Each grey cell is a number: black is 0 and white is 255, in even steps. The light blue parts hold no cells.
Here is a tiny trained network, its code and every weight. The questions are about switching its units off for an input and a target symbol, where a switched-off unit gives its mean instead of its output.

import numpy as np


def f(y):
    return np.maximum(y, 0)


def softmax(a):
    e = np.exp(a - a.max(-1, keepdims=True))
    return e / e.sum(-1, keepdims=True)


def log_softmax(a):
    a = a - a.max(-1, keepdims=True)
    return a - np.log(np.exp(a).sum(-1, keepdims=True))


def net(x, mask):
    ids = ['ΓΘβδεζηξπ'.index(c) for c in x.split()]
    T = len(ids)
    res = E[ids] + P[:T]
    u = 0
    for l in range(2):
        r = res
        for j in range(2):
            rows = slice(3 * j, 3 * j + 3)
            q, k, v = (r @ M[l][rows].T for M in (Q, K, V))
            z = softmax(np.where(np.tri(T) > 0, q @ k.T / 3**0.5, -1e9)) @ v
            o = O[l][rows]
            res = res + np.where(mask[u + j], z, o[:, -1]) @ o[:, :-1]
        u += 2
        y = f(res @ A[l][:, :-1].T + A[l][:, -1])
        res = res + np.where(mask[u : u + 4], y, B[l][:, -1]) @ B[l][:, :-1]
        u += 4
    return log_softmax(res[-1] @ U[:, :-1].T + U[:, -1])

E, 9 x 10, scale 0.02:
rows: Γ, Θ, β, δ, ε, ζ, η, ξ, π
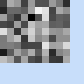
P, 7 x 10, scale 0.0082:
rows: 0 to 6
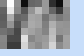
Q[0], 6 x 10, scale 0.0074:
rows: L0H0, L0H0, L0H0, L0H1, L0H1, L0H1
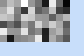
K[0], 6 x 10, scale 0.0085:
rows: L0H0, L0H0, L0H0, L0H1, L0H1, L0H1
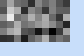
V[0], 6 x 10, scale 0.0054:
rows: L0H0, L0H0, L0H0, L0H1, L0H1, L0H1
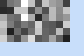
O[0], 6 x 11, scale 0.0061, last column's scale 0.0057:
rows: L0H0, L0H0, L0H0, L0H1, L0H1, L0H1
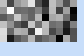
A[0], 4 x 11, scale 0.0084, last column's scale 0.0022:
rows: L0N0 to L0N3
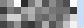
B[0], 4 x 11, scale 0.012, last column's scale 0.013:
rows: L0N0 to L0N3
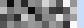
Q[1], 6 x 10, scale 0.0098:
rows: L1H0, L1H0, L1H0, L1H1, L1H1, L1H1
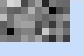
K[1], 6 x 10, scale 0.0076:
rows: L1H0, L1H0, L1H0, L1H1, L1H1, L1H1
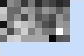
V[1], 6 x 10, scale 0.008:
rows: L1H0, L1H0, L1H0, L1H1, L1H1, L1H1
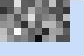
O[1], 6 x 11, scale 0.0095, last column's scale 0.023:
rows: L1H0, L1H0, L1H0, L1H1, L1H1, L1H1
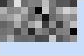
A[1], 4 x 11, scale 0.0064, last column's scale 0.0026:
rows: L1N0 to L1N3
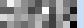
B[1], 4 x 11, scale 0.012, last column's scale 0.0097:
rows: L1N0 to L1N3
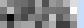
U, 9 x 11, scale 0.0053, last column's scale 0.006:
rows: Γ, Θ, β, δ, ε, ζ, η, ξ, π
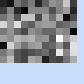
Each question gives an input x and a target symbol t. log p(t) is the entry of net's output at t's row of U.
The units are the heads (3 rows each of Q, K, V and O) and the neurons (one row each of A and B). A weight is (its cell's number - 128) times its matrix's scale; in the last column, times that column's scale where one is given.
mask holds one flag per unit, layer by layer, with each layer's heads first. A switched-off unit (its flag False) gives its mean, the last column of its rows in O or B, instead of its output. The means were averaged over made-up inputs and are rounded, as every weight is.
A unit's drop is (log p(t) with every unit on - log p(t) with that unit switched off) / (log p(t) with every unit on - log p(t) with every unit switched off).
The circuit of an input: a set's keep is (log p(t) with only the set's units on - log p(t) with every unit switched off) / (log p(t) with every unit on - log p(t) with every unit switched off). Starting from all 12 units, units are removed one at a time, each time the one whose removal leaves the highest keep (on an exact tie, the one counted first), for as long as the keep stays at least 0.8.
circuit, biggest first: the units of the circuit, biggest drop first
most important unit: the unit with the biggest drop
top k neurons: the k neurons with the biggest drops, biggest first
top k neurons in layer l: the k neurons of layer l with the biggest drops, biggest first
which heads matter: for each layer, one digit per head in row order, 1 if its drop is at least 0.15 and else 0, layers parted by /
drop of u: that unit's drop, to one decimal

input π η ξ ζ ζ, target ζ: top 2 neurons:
L0N1; L0N2
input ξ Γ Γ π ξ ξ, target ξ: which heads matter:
10 / 01
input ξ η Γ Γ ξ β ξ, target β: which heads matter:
00 / 11
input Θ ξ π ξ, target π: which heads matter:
00 / 10
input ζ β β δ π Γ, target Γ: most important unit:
L0H0
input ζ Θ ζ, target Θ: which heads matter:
11 / 10
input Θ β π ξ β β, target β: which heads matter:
00 / 10
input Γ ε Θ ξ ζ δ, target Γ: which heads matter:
11 / 11
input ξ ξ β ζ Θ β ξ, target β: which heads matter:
10 / 10
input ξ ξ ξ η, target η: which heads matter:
00 / 10
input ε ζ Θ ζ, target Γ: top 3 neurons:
L1N2; L1N3; L1N1
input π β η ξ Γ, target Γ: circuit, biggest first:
L0N0; L0H0; L1N1
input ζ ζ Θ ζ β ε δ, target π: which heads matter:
10 / 10
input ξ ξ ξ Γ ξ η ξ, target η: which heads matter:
01 / 10
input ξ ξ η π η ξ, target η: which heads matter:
11 / 10
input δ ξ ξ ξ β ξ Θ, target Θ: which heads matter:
01 / 11
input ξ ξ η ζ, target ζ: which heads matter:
00 / 01
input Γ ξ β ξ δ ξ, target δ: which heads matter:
01 / 10
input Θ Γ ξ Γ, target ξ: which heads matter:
11 / 11
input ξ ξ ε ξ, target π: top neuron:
L0N3
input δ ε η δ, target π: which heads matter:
01 / 10
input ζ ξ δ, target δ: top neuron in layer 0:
L0N2
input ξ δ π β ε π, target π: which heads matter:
00 / 10
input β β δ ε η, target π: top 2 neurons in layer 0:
L0N3; L0N2
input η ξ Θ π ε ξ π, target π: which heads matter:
01 / 10
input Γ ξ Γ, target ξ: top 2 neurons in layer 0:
L0N1; L0N0
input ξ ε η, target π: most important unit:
L0H1
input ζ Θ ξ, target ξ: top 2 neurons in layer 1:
L1N1; L1N0
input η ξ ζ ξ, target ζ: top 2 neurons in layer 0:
L0N2; L0N3
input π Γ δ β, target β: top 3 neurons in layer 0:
L0N1; L0N0; L0N3
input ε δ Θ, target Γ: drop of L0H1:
0.2
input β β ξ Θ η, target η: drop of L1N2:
0.0
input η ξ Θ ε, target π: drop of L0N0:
0.1
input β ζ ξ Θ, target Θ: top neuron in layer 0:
L0N1
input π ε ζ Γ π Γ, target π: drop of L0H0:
-0.1
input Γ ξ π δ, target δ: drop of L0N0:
0.2
